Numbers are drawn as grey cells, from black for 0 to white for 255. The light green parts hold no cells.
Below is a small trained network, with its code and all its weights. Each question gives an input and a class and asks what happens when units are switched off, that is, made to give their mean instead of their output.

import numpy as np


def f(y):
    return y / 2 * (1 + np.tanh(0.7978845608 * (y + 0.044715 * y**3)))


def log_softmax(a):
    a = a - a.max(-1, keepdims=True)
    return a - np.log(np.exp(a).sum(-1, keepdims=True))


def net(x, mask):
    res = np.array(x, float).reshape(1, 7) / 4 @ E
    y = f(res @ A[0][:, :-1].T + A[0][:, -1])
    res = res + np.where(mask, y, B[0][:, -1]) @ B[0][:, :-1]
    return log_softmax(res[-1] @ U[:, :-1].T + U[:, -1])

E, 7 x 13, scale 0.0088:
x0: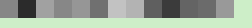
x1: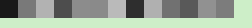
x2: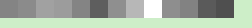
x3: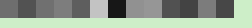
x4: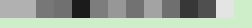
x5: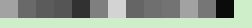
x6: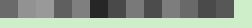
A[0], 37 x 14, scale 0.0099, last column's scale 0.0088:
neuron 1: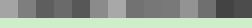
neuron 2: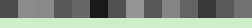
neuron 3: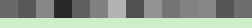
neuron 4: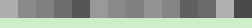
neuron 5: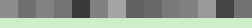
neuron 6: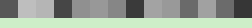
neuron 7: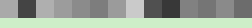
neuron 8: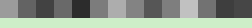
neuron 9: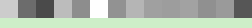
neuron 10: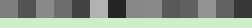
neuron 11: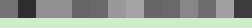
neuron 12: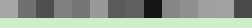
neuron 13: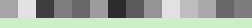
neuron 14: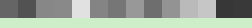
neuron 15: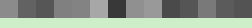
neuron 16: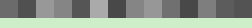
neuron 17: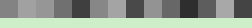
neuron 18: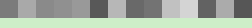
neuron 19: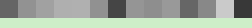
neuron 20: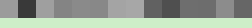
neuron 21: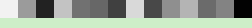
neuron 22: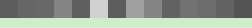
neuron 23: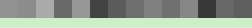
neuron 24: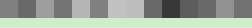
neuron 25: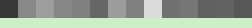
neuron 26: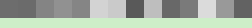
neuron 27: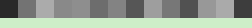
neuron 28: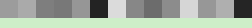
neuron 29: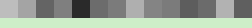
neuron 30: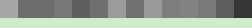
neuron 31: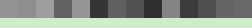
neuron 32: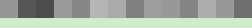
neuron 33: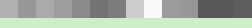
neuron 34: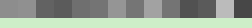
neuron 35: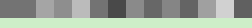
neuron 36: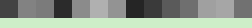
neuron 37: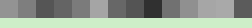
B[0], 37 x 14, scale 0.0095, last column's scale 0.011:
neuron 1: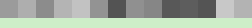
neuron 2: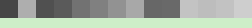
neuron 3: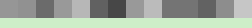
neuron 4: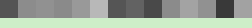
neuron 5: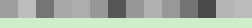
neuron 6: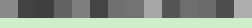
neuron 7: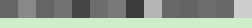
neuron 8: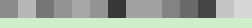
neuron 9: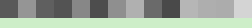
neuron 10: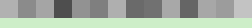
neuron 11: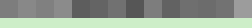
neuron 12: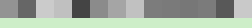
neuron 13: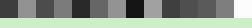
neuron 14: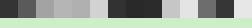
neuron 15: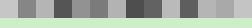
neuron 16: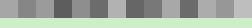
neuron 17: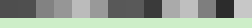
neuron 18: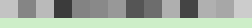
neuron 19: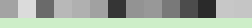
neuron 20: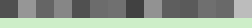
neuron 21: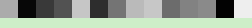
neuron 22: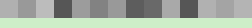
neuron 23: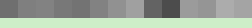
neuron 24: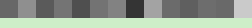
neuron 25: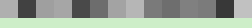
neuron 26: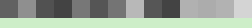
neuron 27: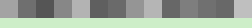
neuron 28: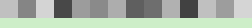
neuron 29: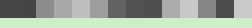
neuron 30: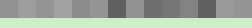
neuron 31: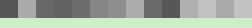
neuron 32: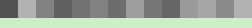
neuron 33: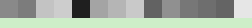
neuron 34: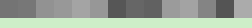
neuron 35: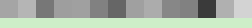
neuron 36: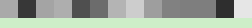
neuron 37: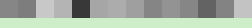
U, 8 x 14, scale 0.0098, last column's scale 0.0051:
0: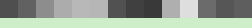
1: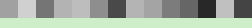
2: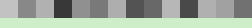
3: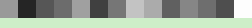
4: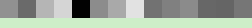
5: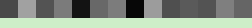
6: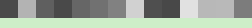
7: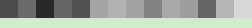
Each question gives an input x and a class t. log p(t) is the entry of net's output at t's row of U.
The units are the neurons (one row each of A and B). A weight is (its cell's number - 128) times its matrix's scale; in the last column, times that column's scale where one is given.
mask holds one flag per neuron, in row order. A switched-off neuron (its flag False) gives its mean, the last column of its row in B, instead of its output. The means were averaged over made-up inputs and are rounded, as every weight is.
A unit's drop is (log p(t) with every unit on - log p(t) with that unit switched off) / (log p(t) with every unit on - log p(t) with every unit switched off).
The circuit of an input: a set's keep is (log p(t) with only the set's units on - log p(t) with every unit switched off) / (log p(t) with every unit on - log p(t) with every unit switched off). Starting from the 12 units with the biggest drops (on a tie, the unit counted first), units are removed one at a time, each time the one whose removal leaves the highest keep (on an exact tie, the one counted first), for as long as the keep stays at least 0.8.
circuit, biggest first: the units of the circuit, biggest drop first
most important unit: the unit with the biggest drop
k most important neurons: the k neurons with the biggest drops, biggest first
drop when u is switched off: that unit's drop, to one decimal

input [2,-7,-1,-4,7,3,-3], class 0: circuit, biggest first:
(neuron 29)
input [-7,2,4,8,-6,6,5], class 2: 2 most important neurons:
(neuron 15; neuron 10)
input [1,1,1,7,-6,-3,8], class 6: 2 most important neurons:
(neuron 2; neuron 31)
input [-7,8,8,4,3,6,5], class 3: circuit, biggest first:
(neuron 6; neuron 25)
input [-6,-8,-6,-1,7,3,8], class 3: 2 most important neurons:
(neuron 21; neuron 14)
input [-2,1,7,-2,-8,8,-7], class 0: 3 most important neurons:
(neuron 14; neuron 19; neuron 35)
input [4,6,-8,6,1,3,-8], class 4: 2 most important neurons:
(neuron 36; neuron 37)
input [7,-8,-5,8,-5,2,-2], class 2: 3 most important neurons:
(neuron 15; neuron 22; neuron 10)
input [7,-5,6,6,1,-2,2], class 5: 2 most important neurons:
(neuron 7; neuron 20)
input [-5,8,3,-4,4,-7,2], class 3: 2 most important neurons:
(neuron 6; neuron 25)
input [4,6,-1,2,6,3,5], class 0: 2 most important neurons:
(neuron 17; neuron 21)
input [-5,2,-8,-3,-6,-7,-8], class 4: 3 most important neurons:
(neuron 36; neuron 37; neuron 12)
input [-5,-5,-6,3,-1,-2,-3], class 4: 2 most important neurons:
(neuron 12; neuron 37)
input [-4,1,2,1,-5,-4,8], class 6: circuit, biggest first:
(neuron 2)
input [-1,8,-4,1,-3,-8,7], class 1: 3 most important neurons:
(neuron 19; neuron 35; neuron 21)
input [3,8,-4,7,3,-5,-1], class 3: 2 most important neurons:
(neuron 36; neuron 27)
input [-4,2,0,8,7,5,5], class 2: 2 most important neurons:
(neuron 10; neuron 14)
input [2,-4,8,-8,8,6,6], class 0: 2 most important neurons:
(neuron 29; neuron 17)
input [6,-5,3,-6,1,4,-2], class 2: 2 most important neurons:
(neuron 28; neuron 13)
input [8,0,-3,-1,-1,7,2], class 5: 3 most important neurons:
(neuron 7; neuron 20; neuron 24)
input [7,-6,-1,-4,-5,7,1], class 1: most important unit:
neuron 8
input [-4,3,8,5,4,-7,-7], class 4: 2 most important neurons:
(neuron 33; neuron 25)
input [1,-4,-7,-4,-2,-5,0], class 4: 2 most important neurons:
(neuron 12; neuron 37)
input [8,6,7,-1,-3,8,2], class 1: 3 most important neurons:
(neuron 3; neuron 5; neuron 13)
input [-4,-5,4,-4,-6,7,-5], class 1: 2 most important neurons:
(neuron 8; neuron 1)
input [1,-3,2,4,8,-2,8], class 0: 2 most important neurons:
(neuron 29; neuron 17)
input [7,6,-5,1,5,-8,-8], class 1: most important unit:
neuron 19
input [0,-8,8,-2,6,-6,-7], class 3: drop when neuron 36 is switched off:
0.1
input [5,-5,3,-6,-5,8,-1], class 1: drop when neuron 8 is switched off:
0.3
